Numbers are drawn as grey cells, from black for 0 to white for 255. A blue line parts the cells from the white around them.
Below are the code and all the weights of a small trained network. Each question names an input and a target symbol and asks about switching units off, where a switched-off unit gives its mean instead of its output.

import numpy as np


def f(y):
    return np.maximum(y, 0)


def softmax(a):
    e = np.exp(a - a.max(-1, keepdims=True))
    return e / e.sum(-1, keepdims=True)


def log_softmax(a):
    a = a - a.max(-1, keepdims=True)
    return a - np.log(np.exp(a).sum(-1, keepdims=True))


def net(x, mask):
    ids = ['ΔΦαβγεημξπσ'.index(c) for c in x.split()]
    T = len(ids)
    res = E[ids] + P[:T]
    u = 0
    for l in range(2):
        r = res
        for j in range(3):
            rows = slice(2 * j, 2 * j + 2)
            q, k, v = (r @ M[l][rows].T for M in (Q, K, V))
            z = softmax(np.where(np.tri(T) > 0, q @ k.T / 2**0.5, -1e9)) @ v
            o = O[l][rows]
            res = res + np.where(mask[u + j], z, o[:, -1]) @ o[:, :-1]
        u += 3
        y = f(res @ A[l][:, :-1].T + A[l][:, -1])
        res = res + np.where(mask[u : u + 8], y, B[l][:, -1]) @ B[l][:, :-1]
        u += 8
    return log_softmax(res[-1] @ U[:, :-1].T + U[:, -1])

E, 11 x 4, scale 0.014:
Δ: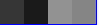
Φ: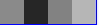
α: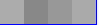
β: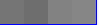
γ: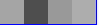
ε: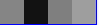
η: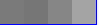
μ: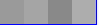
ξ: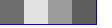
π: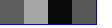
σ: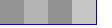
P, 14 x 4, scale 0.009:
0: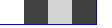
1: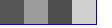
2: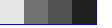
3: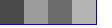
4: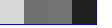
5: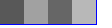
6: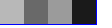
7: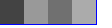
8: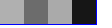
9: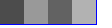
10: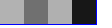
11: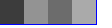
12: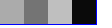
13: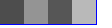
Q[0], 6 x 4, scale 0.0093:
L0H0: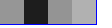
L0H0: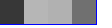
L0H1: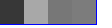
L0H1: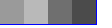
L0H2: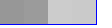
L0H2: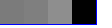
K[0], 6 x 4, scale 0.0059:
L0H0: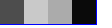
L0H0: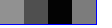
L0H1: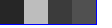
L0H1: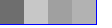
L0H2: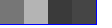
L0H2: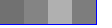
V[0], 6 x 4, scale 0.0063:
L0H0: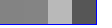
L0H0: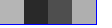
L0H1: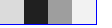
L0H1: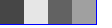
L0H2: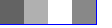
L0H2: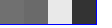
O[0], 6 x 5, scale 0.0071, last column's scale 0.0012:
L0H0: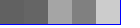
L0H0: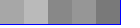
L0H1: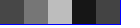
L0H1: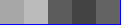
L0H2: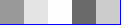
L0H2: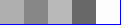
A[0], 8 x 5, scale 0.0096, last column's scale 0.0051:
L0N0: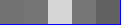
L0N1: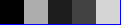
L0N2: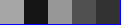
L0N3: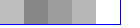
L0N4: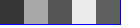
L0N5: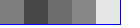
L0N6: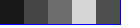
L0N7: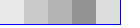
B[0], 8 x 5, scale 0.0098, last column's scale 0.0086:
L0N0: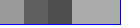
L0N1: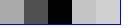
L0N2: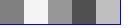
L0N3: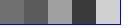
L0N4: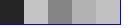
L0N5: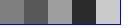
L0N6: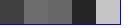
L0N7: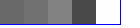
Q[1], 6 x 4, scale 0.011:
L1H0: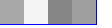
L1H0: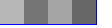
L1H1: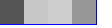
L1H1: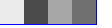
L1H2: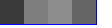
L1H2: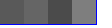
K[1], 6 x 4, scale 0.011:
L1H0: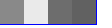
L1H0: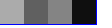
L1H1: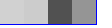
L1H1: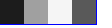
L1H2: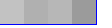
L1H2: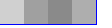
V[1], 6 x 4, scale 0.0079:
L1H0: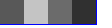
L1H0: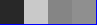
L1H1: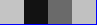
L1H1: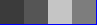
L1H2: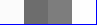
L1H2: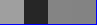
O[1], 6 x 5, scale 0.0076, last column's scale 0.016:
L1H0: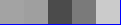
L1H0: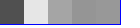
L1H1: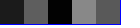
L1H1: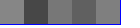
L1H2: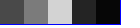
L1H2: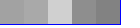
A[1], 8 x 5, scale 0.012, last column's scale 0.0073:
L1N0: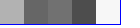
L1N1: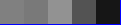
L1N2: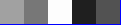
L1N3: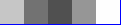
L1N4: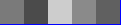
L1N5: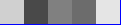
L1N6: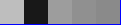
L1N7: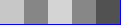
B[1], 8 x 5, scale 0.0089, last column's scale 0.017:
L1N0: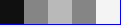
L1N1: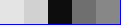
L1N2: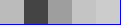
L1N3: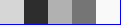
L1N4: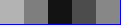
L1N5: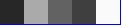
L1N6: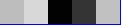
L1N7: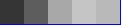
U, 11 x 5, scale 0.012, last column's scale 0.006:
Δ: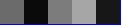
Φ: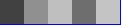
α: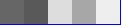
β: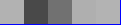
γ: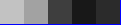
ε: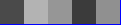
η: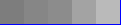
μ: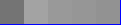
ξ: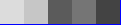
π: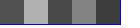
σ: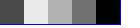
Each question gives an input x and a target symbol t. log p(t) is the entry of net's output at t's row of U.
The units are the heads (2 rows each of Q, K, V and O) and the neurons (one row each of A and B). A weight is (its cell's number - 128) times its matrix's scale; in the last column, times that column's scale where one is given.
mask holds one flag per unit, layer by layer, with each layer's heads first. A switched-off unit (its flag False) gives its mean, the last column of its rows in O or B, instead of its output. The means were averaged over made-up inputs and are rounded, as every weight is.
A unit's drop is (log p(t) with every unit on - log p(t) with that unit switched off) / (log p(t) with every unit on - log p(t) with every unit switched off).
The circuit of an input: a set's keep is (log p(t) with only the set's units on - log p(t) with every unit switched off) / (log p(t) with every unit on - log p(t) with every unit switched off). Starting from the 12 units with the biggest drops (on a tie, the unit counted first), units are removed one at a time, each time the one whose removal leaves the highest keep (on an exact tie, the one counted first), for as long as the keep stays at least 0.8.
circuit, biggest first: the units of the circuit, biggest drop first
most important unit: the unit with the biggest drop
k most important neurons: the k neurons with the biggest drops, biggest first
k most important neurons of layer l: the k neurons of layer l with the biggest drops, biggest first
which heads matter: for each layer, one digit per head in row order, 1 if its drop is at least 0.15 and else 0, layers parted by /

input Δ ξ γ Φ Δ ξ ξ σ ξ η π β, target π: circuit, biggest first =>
[L1H1, L0N4, L0N1]
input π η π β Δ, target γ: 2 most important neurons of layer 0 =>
[L0N4, L0N5]
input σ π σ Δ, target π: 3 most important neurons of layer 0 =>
[L0N4, L0N1, L0N6]
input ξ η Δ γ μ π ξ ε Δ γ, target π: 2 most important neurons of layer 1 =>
[L1N3, L1N2]
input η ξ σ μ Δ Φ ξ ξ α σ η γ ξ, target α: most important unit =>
L1H1
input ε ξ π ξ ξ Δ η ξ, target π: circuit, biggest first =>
[L1H1, L0N1]
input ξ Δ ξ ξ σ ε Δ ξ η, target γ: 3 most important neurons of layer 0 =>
[L0N4, L0N7, L0N0]
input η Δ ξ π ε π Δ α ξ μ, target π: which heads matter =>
001 / 010
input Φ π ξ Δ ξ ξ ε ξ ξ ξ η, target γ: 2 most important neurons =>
[L1N6, L0N4]
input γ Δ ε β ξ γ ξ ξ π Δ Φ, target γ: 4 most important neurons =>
[L0N4, L1N6, L0N0, L0N5]
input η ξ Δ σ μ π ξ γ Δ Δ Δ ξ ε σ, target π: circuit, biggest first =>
[L0N1, L1H1, L0H2]
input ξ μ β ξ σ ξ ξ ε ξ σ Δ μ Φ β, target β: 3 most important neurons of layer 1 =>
[L1N5, L1N0, L1N6]
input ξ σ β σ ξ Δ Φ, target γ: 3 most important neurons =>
[L1N6, L0N4, L1N5]
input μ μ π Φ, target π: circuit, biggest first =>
[L0N4, L1H1, L0N1, L0H2]
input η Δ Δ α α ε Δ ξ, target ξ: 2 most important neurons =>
[L1N0, L0N1]
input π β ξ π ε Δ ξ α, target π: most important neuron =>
[L1N3]
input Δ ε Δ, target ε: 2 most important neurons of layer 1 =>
[L1N0, L1N5]
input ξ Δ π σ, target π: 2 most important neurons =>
[L0N1, L0N4]
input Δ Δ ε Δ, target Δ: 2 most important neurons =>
[L0N2, L0N1]
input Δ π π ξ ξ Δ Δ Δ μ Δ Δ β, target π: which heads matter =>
000 / 010
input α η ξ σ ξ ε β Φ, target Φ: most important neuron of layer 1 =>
[L1N6]
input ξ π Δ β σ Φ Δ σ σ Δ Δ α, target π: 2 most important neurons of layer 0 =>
[L0N1, L0N7]
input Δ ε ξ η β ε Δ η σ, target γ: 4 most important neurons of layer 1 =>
[L1N6, L1N3, L1N5, L1N2]
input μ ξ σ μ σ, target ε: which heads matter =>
010 / 100
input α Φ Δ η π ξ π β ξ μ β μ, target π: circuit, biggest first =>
[L1H1, L0N1, L0H2]
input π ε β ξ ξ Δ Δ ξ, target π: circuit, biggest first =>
[L1H1, L0H2, L0N1]
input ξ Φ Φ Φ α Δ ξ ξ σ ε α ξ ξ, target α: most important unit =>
L0N1
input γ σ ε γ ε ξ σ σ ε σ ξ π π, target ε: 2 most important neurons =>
[L0N1, L0N2]
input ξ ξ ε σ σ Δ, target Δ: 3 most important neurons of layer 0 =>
[L0N1, L0N7, L0N3]
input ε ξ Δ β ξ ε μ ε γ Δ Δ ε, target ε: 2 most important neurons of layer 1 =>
[L1N2, L1N3]
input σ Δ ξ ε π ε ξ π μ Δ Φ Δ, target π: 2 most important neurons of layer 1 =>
[L1N3, L1N2]
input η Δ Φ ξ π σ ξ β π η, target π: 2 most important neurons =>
[L0N4, L0N1]
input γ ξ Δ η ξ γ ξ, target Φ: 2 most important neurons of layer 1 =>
[L1N0, L1N5]
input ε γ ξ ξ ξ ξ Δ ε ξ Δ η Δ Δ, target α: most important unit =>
L0N2
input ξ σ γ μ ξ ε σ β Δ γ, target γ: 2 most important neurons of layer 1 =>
[L1N7, L1N6]
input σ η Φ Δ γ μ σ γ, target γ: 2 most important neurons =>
[L1N7, L1N0]
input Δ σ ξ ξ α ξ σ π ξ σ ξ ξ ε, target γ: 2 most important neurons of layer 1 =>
[L1N6, L1N5]
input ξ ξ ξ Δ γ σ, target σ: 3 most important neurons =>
[L0N4, L1N3, L1N2]
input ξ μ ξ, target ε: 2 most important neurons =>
[L1N0, L0N2]
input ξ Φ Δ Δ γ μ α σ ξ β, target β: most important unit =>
L0N7
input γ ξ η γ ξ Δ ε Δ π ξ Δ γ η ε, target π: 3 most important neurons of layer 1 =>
[L1N3, L1N2, L1N0]
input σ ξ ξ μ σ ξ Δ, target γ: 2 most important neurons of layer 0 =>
[L0N4, L0N0]
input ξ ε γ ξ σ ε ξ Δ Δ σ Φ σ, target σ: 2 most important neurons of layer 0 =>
[L0N4, L0N1]
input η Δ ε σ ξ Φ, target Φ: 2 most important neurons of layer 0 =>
[L0N6, L0N2]
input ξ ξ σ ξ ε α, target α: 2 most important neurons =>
[L0N1, L1N6]
